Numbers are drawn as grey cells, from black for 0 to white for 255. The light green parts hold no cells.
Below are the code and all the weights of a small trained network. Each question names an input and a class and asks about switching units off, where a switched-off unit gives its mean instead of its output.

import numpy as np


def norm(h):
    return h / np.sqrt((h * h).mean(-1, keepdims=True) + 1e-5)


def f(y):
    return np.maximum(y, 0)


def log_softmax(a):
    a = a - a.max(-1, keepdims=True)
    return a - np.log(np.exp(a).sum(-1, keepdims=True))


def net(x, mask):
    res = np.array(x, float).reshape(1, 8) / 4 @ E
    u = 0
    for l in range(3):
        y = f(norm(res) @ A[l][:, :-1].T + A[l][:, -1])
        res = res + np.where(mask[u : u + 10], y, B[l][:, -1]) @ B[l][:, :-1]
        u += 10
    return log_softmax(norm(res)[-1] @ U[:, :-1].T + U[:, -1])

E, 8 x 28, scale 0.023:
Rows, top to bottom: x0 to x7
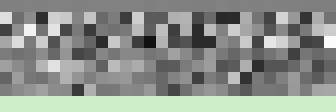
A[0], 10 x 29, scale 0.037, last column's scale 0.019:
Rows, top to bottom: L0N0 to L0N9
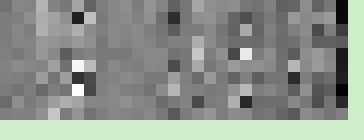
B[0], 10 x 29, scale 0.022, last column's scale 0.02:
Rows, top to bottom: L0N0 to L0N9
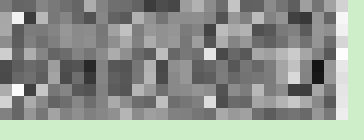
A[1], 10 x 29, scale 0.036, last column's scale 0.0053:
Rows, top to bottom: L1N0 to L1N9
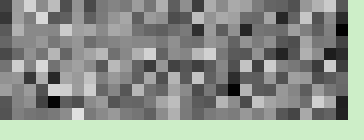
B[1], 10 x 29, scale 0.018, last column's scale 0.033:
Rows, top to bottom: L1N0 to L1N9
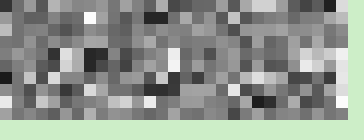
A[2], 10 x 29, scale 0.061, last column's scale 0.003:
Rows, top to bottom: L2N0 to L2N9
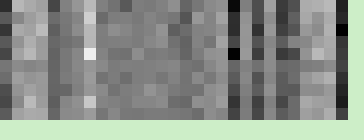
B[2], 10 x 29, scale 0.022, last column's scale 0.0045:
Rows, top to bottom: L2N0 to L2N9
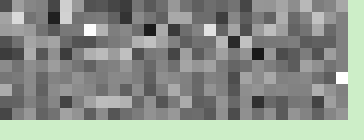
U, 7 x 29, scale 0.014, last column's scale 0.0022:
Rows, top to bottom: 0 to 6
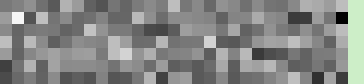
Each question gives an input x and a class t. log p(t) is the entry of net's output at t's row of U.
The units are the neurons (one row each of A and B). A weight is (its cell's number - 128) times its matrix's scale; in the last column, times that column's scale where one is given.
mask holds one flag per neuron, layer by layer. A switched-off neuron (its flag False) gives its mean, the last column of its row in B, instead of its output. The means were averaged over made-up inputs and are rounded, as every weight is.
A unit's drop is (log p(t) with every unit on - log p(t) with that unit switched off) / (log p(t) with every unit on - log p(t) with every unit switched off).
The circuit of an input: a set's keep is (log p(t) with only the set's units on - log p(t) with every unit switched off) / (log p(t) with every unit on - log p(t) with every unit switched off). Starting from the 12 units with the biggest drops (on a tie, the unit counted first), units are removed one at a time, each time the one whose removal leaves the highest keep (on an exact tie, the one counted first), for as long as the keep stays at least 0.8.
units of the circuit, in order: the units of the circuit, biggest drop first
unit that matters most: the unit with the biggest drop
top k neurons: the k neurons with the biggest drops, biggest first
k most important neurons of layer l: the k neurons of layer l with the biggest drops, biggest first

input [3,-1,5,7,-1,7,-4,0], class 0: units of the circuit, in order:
(L1N5)
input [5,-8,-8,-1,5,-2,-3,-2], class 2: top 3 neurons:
(L1N1, L0N0, L1N0)
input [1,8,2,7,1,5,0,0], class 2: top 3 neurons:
(L1N7, L1N4, L0N0)
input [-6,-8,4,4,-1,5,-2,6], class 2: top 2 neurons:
(L0N0, L1N1)
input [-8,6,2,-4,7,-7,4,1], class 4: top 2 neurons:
(L1N8, L0N5)
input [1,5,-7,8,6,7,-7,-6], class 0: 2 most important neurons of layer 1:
(L1N5, L1N8)
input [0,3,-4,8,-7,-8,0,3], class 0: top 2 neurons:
(L1N5, L0N3)
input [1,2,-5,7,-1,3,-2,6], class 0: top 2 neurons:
(L1N5, L0N7)
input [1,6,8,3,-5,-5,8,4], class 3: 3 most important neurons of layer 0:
(L0N8, L0N9, L0N2)
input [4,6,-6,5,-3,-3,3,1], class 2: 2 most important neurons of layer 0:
(L0N0, L0N3)
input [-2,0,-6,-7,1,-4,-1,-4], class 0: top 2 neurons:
(L1N4, L0N2)
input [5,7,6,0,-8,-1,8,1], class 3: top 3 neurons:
(L0N8, L0N6, L1N1)
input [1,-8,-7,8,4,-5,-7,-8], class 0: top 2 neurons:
(L1N5, L0N1)
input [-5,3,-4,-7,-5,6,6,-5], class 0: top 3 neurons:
(L1N4, L0N4, L1N8)
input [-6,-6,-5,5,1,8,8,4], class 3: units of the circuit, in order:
(L0N8)
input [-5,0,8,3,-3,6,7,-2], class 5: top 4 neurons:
(L0N9, L1N0, L0N4, L1N8)
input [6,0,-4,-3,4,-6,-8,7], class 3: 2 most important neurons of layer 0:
(L0N4, L0N7)
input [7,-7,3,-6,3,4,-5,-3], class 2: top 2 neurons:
(L0N0, L1N1)
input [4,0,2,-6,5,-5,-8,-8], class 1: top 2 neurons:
(L0N7, L0N8)
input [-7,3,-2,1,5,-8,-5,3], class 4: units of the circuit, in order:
(L1N8)
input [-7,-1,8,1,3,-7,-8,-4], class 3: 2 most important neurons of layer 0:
(L0N4, L0N9)
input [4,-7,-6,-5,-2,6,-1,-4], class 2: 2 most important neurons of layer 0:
(L0N0, L0N1)
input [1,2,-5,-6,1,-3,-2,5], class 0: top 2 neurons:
(L1N4, L0N7)
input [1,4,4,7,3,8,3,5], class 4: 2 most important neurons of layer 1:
(L1N4, L1N7)
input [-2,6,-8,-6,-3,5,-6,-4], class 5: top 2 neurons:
(L1N6, L0N3)
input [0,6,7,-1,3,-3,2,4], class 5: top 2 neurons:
(L1N0, L0N3)
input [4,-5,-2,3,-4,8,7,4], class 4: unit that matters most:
L0N2
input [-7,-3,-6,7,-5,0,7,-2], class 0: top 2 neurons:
(L1N5, L0N4)
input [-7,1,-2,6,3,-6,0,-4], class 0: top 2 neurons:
(L1N5, L0N3)
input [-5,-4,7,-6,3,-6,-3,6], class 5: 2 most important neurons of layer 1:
(L1N0, L1N5)
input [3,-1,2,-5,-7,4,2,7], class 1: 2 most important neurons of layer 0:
(L0N1, L0N6)
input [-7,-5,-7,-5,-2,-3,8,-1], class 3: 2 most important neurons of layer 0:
(L0N8, L0N2)
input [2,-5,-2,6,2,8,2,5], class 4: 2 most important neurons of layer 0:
(L0N2, L0N3)
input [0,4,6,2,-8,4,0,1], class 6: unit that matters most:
L0N5
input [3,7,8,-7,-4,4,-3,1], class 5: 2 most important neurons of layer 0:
(L0N9, L0N3)
